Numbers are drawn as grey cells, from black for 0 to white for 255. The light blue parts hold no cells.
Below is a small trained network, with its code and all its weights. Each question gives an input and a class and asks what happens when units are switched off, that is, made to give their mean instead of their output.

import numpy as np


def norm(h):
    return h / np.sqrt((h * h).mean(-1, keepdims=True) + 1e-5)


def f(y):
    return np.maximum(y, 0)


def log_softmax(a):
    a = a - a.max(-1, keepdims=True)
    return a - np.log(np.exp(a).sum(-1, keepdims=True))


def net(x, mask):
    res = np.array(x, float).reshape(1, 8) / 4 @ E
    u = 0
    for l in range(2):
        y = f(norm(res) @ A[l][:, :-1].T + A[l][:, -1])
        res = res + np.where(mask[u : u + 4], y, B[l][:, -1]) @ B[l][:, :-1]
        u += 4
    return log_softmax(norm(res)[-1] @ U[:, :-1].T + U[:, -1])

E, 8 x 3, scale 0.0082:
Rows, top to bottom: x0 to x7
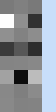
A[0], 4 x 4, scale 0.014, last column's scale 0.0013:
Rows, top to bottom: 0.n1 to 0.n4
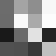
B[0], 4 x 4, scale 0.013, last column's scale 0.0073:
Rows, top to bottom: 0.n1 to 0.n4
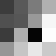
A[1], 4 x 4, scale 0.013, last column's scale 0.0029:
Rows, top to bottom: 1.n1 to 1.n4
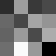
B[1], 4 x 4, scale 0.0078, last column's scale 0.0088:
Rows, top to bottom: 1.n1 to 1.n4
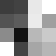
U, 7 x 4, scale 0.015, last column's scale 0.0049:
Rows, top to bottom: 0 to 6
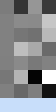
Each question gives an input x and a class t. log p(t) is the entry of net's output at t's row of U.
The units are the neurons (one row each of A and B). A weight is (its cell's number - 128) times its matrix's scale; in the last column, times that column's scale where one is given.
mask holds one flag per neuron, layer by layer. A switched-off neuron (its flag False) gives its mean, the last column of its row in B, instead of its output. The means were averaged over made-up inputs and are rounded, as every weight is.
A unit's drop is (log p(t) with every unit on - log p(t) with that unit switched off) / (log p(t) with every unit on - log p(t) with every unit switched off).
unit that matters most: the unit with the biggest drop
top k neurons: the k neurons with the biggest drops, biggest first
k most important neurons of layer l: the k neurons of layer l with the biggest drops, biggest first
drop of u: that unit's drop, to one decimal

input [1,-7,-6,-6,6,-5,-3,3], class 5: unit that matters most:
0.n3
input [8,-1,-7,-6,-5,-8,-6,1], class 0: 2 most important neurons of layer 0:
[0.n4; 0.n3]
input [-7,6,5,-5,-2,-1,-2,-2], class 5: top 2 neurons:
[1.n1; 0.n4]
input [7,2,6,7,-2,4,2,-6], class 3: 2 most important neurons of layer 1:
[1.n3; 1.n1]
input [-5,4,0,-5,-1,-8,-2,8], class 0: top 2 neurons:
[0.n4; 0.n2]
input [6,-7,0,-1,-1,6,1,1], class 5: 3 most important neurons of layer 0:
[0.n3; 0.n4; 0.n2]
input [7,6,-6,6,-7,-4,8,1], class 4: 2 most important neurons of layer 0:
[0.n4; 0.n2]
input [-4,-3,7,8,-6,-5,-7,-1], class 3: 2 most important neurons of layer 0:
[0.n4; 0.n3]
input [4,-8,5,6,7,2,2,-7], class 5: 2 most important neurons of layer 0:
[0.n3; 0.n2]
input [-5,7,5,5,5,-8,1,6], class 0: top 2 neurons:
[0.n3; 1.n3]
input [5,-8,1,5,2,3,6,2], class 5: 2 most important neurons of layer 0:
[0.n3; 0.n2]
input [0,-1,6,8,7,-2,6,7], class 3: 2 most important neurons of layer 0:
[0.n4; 0.n3]
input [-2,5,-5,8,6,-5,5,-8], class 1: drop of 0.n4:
0.5
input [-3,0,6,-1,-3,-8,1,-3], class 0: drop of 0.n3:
0.1
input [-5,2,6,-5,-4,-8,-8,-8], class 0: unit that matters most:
0.n4
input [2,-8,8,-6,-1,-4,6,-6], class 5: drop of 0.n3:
0.7
